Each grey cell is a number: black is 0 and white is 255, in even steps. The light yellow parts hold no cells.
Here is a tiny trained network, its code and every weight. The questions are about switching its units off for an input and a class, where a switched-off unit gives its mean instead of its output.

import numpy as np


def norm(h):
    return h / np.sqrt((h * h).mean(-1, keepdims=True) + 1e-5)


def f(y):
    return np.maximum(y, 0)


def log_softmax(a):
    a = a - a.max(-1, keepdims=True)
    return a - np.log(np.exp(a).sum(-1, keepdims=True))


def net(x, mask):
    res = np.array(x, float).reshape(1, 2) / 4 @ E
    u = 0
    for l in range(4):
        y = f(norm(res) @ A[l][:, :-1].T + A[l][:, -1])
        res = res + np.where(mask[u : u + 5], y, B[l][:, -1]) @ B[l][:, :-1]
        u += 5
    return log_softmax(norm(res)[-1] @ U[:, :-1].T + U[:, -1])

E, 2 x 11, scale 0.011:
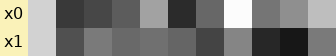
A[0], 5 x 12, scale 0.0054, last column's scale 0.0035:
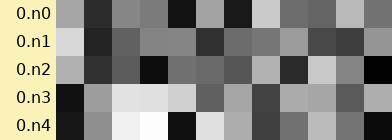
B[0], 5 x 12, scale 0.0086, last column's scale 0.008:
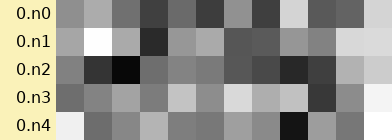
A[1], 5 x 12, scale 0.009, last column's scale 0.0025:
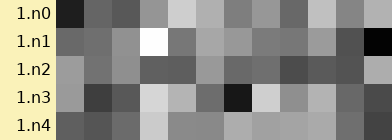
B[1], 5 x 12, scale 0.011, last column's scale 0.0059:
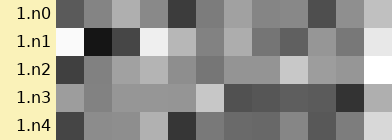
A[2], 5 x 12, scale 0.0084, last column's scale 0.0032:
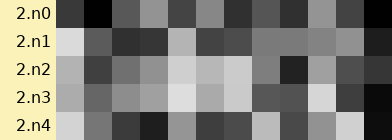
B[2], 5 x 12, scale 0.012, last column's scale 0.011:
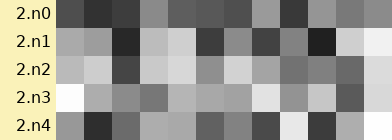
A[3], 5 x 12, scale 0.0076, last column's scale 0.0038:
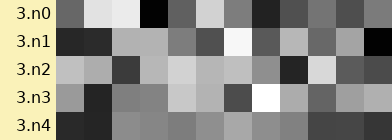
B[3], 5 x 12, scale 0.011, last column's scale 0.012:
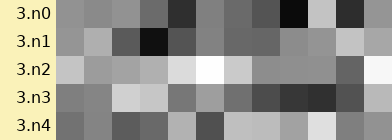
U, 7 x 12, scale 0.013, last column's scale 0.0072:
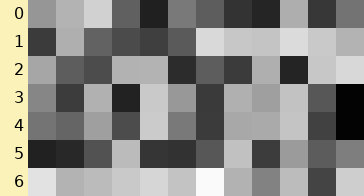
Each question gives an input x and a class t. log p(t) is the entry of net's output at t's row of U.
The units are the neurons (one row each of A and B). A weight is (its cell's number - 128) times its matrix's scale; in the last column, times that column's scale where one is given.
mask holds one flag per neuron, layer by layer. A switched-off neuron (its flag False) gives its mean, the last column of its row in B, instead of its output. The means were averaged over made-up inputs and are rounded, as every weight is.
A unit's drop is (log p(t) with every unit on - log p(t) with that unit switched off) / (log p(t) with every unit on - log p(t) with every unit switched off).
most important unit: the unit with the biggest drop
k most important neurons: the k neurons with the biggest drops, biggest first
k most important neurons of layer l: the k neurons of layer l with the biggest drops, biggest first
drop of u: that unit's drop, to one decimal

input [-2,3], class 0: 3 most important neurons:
2.n1; 2.n2; 2.n4
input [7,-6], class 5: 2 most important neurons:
0.n1; 0.n4
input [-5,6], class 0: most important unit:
1.n1
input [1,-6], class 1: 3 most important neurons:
1.n4; 1.n0; 2.n3
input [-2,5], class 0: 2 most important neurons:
2.n4; 2.n1
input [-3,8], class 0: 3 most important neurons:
2.n4; 2.n1; 3.n0
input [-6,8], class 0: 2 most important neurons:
2.n4; 2.n1
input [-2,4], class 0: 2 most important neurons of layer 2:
2.n1; 2.n4
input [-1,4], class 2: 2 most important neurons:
1.n4; 1.n0
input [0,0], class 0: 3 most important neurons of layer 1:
1.n1; 1.n3; 1.n2
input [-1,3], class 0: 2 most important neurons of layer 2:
2.n4; 2.n1
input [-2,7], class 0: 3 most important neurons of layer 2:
2.n4; 2.n1; 2.n2
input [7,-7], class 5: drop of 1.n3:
0.6
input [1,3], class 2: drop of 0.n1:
0.0
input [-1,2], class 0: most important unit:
1.n1
